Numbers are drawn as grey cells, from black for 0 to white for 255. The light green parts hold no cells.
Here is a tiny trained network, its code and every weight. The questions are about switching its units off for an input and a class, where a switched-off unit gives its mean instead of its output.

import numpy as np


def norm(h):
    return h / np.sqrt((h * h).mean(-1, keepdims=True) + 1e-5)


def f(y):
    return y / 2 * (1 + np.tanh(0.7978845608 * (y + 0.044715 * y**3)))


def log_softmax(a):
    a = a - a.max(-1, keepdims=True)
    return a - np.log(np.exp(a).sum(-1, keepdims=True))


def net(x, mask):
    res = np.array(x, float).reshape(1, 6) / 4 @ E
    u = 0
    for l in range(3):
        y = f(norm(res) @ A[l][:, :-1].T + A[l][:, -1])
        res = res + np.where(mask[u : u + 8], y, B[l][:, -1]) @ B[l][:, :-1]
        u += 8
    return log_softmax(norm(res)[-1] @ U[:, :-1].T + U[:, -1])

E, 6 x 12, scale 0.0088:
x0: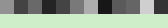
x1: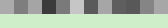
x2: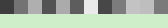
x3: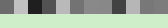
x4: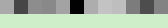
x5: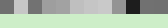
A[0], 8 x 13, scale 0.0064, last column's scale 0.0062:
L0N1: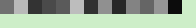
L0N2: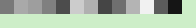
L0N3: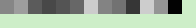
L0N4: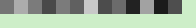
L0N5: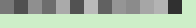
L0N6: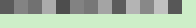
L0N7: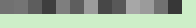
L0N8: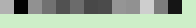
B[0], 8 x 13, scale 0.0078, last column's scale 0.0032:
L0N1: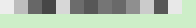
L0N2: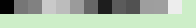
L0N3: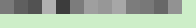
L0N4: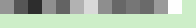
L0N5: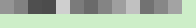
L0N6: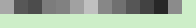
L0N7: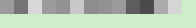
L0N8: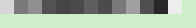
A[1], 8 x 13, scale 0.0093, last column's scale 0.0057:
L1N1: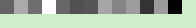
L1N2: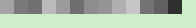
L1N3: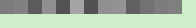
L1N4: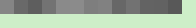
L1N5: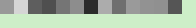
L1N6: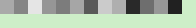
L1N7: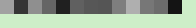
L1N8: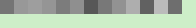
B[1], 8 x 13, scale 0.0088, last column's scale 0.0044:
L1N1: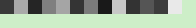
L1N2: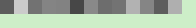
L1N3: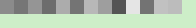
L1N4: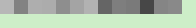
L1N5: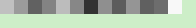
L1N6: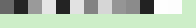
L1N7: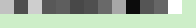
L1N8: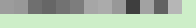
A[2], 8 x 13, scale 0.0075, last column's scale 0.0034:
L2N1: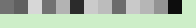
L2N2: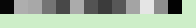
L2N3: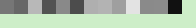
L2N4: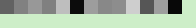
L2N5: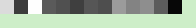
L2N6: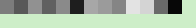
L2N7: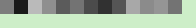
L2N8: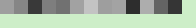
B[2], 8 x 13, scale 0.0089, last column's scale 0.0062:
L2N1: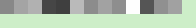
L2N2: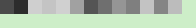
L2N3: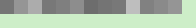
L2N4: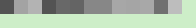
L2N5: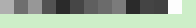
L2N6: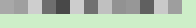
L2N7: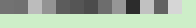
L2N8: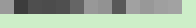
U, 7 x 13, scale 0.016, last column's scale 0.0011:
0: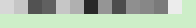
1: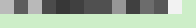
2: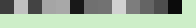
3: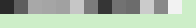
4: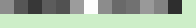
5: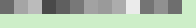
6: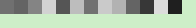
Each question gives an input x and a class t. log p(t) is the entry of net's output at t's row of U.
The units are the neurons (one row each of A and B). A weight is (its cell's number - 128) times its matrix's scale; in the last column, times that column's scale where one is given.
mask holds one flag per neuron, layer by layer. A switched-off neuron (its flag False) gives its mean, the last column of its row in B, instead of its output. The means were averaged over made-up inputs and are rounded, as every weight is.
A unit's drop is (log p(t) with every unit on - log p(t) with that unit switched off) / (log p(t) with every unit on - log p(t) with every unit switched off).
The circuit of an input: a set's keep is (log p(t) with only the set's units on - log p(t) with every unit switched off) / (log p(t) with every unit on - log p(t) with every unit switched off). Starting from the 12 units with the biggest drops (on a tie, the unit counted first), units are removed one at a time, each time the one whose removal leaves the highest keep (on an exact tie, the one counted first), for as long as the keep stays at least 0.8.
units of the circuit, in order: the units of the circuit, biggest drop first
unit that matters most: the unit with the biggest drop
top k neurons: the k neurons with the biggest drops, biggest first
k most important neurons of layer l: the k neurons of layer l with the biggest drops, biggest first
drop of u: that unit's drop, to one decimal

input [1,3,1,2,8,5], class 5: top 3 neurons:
[L0N7; L1N1; L2N1]
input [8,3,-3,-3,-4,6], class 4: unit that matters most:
L0N4
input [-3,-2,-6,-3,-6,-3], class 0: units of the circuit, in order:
[L0N1; L1N5]
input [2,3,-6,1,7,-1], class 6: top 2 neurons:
[L1N6; L0N8]
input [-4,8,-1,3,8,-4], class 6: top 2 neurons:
[L1N6; L0N1]
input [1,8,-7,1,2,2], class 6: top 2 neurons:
[L1N6; L0N8]
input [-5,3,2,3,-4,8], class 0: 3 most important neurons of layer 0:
[L0N7; L0N1; L0N3]
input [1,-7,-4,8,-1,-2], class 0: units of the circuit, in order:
[L0N1; L1N5]
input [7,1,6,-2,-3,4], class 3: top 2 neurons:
[L0N2; L2N2]
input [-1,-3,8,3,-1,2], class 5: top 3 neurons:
[L2N1; L1N1; L0N5]
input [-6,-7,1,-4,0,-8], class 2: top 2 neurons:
[L1N1; L1N2]
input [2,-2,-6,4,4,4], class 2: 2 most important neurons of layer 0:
[L0N1; L0N7]
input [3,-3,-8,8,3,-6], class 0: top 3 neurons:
[L1N5; L0N1; L0N8]
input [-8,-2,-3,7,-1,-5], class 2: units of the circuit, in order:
[L1N1]
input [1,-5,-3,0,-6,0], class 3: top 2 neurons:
[L0N2; L2N2]
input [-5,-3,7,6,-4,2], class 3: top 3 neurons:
[L2N2; L1N3; L0N1]
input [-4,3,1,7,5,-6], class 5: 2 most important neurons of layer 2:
[L2N4; L2N6]
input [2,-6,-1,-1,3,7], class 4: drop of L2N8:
0.1
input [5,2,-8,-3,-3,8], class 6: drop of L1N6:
0.5
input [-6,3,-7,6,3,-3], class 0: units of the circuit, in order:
[L1N5]
